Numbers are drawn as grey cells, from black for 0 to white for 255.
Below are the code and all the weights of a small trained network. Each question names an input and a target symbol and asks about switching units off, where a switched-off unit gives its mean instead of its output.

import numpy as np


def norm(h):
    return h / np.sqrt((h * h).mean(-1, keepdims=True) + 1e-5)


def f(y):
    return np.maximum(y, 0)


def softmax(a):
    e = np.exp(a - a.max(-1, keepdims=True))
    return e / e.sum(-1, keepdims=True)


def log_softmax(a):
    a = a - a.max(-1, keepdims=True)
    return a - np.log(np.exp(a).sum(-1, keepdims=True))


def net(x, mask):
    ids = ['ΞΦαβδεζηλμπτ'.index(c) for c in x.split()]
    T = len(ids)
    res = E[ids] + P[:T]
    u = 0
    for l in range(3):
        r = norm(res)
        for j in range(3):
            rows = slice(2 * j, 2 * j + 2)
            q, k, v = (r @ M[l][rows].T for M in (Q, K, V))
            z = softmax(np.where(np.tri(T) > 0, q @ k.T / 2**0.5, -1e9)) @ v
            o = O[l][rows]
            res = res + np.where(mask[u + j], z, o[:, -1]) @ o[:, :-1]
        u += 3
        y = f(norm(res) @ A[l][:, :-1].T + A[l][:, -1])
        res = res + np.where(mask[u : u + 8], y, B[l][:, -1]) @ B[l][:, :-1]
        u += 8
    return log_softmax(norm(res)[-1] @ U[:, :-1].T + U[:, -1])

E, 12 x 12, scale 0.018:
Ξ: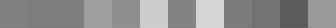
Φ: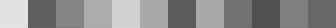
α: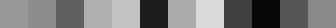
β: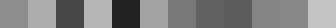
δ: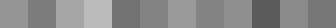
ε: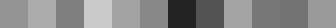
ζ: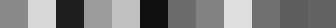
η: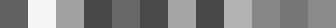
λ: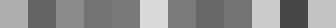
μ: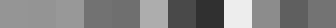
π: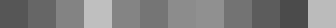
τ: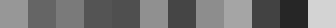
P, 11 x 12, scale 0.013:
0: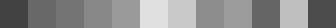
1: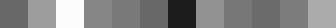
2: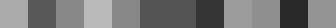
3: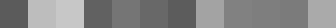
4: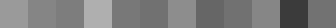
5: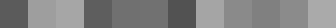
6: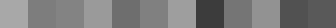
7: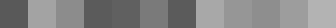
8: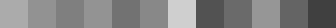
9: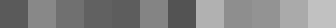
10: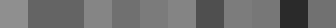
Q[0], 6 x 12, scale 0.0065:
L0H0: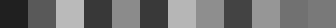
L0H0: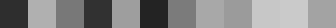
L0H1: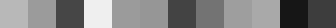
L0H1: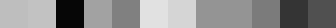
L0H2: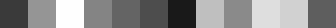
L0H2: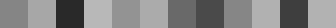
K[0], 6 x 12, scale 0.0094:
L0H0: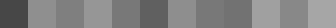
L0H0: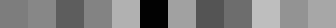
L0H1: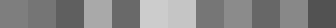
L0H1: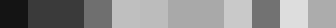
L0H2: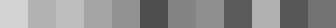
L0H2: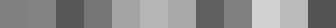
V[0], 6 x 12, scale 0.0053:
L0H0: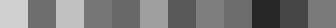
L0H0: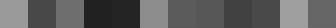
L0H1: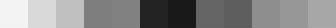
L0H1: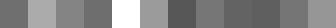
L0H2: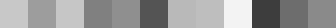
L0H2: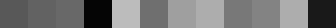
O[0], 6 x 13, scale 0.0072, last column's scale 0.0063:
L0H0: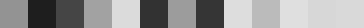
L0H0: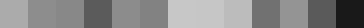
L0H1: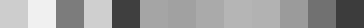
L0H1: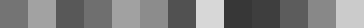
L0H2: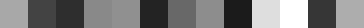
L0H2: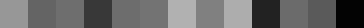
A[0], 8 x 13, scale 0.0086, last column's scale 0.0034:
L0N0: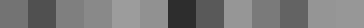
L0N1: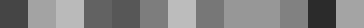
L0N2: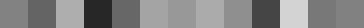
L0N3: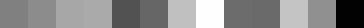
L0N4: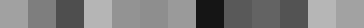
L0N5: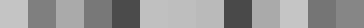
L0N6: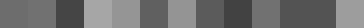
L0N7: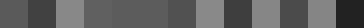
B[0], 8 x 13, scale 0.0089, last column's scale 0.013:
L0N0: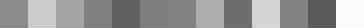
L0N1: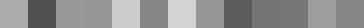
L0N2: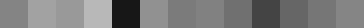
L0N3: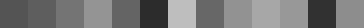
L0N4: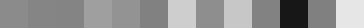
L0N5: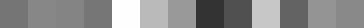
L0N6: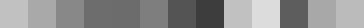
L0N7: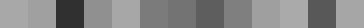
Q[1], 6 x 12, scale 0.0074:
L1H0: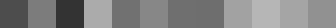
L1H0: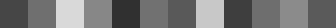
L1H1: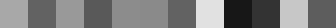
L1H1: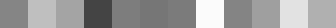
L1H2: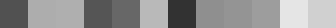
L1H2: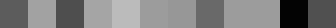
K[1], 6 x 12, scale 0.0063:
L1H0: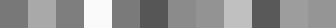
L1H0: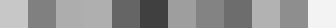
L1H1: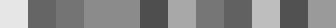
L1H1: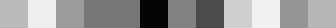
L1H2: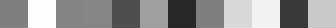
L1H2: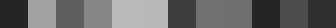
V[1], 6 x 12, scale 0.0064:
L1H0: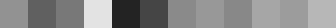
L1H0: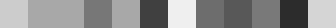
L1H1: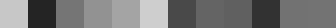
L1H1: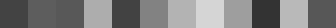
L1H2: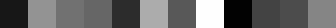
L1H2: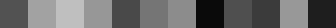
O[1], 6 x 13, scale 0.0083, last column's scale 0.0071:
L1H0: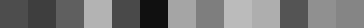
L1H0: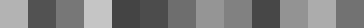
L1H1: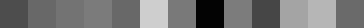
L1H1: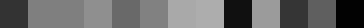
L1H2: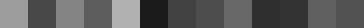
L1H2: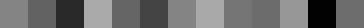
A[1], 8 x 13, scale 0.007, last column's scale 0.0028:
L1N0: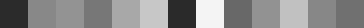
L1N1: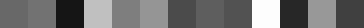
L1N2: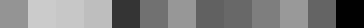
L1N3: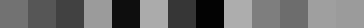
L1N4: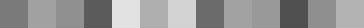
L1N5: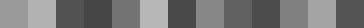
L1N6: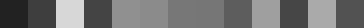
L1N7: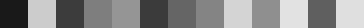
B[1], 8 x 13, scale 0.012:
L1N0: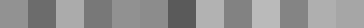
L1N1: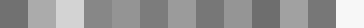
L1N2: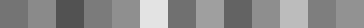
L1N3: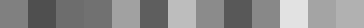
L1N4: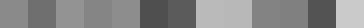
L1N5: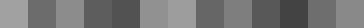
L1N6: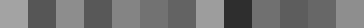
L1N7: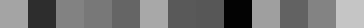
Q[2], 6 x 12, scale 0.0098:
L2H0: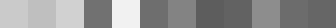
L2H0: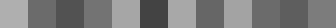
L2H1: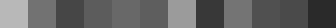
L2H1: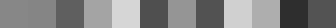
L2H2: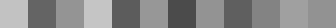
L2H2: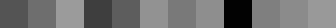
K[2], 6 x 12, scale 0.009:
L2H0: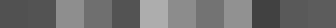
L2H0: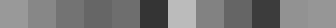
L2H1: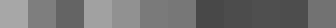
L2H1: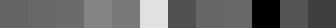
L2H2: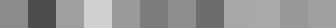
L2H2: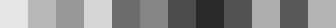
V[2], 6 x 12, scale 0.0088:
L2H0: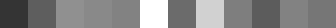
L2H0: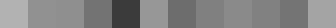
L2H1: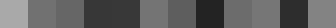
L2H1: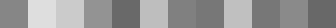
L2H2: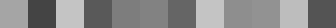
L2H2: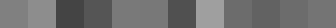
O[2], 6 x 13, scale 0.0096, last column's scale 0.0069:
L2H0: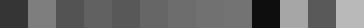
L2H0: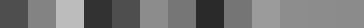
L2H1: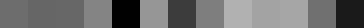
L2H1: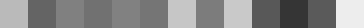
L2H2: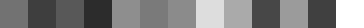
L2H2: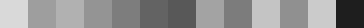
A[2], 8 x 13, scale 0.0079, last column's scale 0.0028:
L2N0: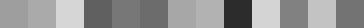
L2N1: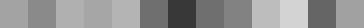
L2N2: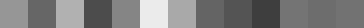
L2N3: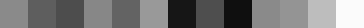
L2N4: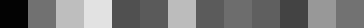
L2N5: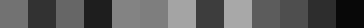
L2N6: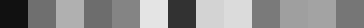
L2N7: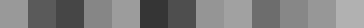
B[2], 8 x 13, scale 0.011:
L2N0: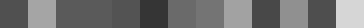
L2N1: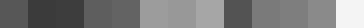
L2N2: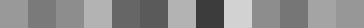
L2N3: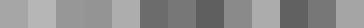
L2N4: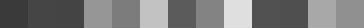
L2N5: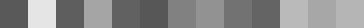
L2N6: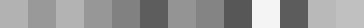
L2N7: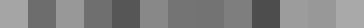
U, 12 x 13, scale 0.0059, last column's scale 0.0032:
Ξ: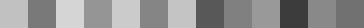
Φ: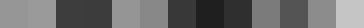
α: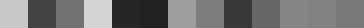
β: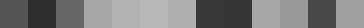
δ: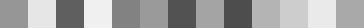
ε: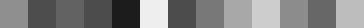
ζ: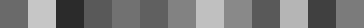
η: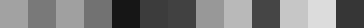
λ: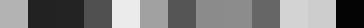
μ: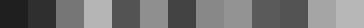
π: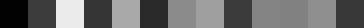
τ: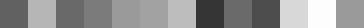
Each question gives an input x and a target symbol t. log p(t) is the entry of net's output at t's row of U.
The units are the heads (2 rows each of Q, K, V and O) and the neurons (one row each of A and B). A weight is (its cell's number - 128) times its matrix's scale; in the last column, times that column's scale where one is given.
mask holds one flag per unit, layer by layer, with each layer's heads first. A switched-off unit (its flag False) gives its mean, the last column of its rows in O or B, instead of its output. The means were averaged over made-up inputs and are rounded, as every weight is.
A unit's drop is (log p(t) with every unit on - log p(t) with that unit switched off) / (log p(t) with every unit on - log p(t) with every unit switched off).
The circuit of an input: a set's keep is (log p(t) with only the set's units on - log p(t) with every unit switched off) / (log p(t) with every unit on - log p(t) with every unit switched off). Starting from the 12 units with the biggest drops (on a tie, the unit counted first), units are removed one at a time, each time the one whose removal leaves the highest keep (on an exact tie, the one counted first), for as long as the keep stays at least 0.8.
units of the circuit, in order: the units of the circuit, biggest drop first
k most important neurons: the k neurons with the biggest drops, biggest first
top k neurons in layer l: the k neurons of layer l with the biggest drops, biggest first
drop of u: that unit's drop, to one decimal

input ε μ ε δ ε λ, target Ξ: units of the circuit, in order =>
(L2H1, L0H1)
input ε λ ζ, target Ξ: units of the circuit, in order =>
(L2H0, L2H1)
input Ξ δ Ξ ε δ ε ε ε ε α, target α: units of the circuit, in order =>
(L0N3, L0H1, L1N7)
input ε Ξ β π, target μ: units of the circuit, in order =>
(L2N4, L1H0)
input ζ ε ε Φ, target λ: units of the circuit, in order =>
(L0H0, L2N1)
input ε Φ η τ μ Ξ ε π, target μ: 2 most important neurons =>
(L2N4, L0N0)
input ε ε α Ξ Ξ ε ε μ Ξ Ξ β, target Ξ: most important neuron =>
(L0N4)
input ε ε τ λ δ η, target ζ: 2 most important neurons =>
(L2N0, L0N4)
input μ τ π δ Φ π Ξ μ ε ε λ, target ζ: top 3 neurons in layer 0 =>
(L0N6, L0N2, L0N4)
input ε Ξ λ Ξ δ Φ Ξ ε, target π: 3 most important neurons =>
(L0N6, L2N0, L0N7)
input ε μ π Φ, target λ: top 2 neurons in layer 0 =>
(L0N4, L0N0)
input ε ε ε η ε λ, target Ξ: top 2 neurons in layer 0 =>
(L0N5, L0N0)
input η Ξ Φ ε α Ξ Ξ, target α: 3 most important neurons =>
(L0N2, L0N1, L0N0)
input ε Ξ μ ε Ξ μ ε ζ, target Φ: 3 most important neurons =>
(L1N7, L0N4, L1N4)
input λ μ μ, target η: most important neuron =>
(L2N5)
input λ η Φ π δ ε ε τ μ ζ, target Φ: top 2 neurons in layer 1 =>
(L1N7, L1N4)
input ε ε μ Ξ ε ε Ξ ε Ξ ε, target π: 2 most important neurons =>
(L0N6, L2N0)
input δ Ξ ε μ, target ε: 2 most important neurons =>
(L0N4, L1N7)
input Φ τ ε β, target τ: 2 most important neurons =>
(L0N0, L0N5)
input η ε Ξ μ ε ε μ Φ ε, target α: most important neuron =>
(L0N2)
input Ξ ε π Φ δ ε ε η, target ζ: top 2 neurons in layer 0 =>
(L0N4, L0N1)
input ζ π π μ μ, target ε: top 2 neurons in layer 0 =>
(L0N6, L0N0)
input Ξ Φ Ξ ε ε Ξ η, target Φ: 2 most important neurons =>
(L0N2, L1N1)
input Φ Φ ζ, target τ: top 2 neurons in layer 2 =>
(L2N5, L2N0)
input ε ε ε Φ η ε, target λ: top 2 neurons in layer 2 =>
(L2N1, L2N6)
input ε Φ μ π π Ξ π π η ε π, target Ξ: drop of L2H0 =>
0.2
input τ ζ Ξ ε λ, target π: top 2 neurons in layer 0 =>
(L0N2, L0N6)
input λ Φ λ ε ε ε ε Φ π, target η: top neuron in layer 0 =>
(L0N6)
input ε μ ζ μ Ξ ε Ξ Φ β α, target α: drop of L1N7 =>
0.3
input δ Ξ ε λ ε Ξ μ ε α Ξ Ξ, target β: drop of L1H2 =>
0.5
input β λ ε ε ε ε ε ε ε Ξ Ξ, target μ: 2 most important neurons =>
(L2N4, L0N6)
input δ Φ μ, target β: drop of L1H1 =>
0.2
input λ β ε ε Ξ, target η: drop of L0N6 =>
0.1
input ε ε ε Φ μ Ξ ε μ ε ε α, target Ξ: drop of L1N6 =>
0.0
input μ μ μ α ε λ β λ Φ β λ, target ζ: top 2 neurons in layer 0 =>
(L0N6, L0N2)
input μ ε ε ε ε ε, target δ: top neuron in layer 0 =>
(L0N4)
